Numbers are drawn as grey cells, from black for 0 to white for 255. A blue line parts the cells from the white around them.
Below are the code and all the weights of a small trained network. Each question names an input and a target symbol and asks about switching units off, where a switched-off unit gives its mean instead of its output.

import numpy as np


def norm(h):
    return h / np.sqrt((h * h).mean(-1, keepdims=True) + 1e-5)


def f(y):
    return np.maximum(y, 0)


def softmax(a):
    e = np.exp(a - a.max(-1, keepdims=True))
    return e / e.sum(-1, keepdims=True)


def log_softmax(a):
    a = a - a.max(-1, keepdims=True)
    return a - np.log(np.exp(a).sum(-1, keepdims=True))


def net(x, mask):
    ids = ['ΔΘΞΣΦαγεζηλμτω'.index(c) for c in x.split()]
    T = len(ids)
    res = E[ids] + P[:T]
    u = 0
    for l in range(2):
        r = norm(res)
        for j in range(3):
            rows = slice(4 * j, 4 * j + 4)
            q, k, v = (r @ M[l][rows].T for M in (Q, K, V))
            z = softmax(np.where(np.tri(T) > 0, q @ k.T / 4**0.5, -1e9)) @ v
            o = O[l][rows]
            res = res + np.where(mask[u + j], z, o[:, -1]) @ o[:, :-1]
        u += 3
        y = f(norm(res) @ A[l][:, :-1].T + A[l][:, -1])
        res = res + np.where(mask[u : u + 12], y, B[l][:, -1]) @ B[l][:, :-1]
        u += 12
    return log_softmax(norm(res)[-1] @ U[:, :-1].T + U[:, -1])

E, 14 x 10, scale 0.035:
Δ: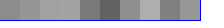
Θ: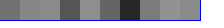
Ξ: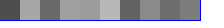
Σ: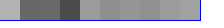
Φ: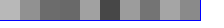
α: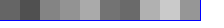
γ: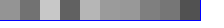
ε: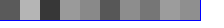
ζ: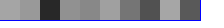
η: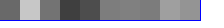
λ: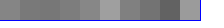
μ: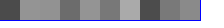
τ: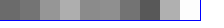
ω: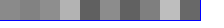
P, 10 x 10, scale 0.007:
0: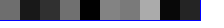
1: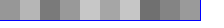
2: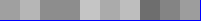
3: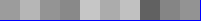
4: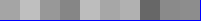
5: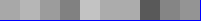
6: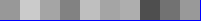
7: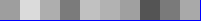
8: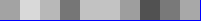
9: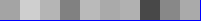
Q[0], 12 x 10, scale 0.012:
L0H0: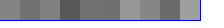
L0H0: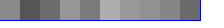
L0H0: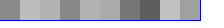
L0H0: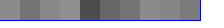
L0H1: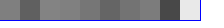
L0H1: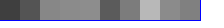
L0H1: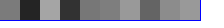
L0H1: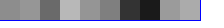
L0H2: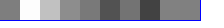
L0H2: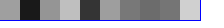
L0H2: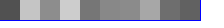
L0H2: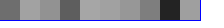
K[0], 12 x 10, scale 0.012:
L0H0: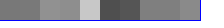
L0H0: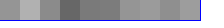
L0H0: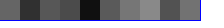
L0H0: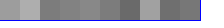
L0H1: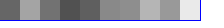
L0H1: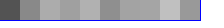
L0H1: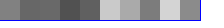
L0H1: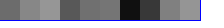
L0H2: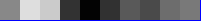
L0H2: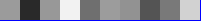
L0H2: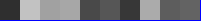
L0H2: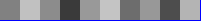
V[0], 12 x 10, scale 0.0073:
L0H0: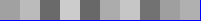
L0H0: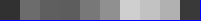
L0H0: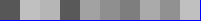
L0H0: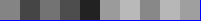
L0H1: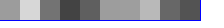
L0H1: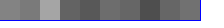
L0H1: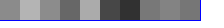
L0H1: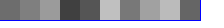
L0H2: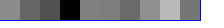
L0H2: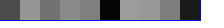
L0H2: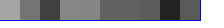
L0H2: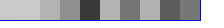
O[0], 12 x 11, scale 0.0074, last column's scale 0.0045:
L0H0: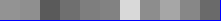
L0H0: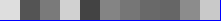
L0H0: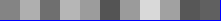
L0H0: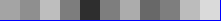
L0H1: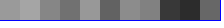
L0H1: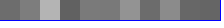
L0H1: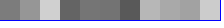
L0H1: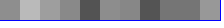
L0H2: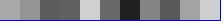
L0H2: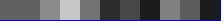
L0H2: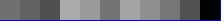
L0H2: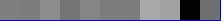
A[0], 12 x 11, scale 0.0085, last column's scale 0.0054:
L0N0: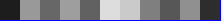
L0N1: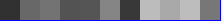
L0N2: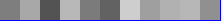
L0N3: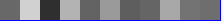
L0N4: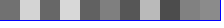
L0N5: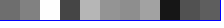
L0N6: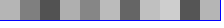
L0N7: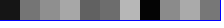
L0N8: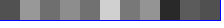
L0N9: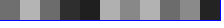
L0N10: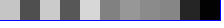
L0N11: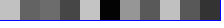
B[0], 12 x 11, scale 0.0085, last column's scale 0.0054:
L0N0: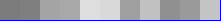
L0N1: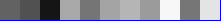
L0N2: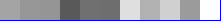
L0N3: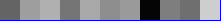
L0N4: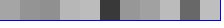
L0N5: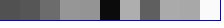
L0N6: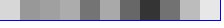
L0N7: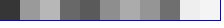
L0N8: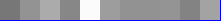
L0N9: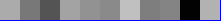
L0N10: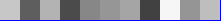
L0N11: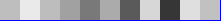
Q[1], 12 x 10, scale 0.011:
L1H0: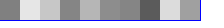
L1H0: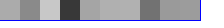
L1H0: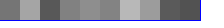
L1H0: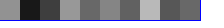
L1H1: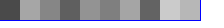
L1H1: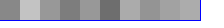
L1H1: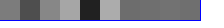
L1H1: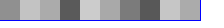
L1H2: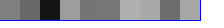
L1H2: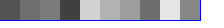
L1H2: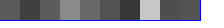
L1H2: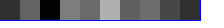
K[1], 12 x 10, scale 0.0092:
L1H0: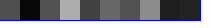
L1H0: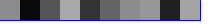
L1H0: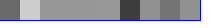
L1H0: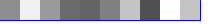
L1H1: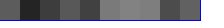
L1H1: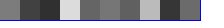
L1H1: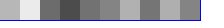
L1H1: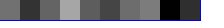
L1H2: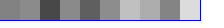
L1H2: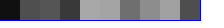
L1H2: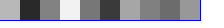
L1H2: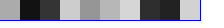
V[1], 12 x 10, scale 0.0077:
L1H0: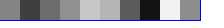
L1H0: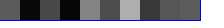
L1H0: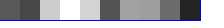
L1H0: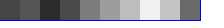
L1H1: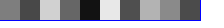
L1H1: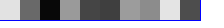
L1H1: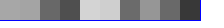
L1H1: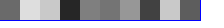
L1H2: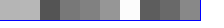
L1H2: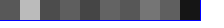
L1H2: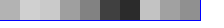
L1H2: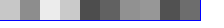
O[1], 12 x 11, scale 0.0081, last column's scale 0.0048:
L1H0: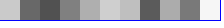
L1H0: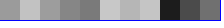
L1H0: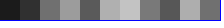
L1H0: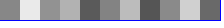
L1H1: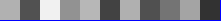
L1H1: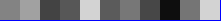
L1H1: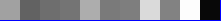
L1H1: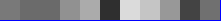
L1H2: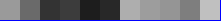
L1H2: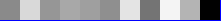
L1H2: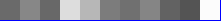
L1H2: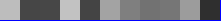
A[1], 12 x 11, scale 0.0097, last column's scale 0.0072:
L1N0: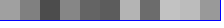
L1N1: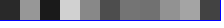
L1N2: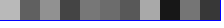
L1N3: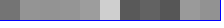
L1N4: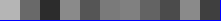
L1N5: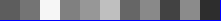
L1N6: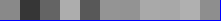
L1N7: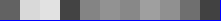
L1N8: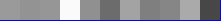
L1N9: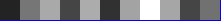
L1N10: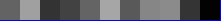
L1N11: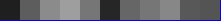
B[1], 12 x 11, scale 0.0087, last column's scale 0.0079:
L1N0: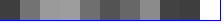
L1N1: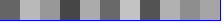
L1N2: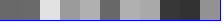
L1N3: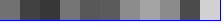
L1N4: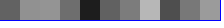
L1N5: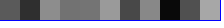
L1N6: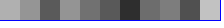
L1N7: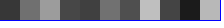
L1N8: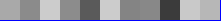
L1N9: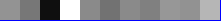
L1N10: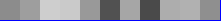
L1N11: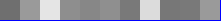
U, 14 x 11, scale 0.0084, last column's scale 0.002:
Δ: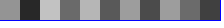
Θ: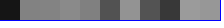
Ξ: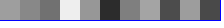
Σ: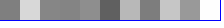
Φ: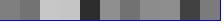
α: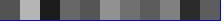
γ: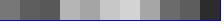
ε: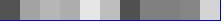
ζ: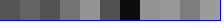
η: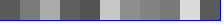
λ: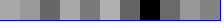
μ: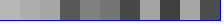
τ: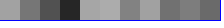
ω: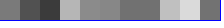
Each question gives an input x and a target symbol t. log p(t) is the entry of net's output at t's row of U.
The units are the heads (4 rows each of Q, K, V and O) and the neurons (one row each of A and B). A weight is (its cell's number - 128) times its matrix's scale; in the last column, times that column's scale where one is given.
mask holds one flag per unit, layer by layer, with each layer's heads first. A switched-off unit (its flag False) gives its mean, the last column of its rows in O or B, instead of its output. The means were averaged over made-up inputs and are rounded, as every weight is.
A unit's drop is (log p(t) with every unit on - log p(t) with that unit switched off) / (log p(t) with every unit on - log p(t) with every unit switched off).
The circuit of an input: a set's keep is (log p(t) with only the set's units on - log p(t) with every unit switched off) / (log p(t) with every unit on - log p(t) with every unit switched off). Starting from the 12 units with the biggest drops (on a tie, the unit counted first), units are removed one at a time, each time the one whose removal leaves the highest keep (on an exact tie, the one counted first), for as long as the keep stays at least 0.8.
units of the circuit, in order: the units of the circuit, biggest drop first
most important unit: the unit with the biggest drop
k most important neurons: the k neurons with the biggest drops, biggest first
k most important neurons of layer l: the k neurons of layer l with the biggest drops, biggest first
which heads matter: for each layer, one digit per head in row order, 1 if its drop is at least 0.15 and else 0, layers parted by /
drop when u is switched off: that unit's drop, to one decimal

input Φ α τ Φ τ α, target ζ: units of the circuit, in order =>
L0H2, L0N11, L1H0
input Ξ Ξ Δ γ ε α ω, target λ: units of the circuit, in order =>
L0N6
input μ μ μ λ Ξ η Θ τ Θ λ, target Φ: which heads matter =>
001 / 010
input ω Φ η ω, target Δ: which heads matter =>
000 / 110
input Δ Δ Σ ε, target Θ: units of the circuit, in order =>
L1H0, L0H2
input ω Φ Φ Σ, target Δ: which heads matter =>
100 / 110
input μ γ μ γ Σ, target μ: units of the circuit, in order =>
L1H0, L0N1
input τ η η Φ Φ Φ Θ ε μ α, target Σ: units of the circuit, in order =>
L0H0, L0N2
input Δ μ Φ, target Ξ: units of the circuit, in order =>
L0N11, L1H2
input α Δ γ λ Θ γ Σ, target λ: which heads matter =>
000 / 110
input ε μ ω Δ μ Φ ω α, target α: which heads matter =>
001 / 010
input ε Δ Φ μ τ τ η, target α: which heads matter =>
001 / 010
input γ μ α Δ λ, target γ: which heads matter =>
001 / 000
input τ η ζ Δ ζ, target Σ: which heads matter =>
100 / 001
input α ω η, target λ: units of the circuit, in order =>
L1H1, L0H0
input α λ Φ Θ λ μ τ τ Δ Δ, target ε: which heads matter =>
010 / 001
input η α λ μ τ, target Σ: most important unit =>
L1H2
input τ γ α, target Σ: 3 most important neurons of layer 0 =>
L0N2, L0N1, L0N10
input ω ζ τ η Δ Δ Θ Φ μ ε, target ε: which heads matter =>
011 / 001
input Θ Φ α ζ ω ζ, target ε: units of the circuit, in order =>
L1H2
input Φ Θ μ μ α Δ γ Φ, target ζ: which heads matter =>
011 / 100
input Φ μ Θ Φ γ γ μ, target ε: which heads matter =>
000 / 001
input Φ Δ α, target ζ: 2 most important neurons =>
L0N11, L1N6
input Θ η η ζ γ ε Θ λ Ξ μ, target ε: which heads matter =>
111 / 001
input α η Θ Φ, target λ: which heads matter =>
100 / 110
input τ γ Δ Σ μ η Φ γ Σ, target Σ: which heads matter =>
000 / 101
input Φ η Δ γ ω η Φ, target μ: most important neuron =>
L0N11
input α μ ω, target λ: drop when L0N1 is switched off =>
0.1
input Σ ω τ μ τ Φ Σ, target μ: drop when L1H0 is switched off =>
0.2
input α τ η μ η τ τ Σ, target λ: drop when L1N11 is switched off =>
0.0
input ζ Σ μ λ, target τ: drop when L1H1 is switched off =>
0.1
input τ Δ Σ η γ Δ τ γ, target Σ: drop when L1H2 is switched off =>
0.2
